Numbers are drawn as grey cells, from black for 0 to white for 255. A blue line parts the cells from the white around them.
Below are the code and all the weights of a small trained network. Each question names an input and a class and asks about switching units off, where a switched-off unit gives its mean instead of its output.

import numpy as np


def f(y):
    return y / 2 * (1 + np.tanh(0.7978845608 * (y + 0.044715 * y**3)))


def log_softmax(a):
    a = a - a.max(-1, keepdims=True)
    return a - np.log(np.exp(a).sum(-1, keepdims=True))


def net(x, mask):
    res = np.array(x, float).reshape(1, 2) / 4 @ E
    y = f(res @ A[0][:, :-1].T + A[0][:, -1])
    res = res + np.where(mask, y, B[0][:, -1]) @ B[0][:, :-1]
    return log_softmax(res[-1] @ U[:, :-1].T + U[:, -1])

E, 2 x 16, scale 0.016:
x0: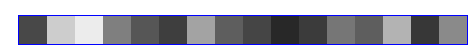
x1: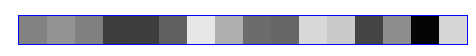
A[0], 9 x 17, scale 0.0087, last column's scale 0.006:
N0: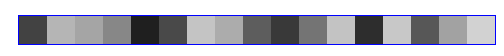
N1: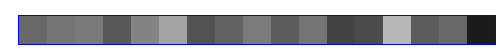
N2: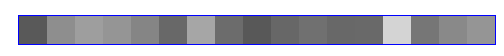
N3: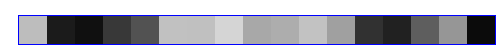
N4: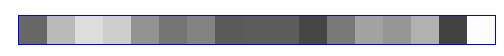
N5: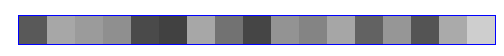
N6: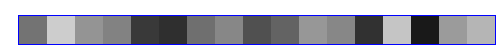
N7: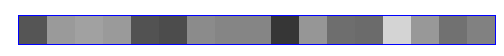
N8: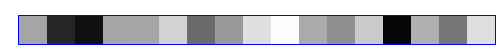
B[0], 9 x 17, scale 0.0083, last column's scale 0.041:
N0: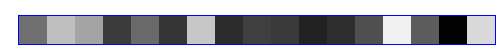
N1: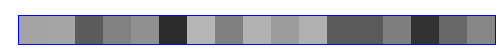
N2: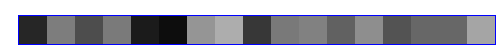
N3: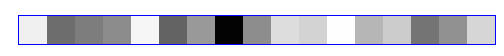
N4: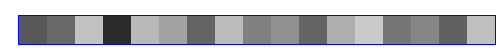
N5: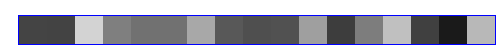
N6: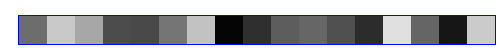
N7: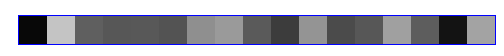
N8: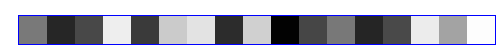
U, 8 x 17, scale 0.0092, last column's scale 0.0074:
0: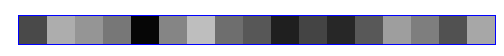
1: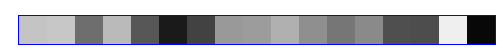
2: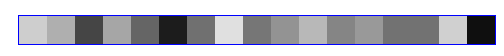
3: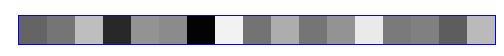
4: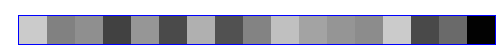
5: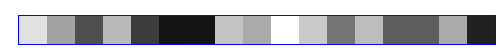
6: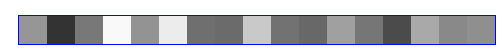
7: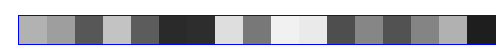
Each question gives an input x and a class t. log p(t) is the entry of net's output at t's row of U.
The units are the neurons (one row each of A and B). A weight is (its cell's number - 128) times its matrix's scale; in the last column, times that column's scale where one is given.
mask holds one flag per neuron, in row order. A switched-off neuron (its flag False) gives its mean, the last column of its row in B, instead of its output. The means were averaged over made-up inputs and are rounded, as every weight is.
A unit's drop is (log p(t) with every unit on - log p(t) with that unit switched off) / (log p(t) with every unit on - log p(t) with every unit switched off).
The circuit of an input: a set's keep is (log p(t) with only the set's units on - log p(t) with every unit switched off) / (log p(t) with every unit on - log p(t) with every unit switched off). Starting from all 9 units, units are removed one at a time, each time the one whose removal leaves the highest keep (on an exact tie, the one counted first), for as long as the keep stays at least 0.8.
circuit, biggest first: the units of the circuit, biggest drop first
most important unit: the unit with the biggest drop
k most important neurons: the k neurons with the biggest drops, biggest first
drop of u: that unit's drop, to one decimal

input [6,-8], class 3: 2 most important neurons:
(N4 N8)
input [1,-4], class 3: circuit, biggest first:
(N8 N0 N6)
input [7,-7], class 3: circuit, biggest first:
(N4 N8)
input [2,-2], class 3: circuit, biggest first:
(N8 N0 N6)
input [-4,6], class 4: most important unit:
N3
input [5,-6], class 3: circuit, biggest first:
(N8 N4)
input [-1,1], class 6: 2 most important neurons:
(N0 N6)
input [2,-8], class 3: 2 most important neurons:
(N4 N8)
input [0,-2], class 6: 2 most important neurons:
(N0 N6)
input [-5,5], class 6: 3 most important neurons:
(N0 N8 N6)
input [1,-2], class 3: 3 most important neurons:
(N8 N0 N6)
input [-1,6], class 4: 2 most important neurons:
(N3 N8)
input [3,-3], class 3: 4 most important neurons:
(N8 N0 N6 N4)
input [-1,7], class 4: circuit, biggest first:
(N3)
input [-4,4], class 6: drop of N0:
0.2
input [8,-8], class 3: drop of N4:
0.4
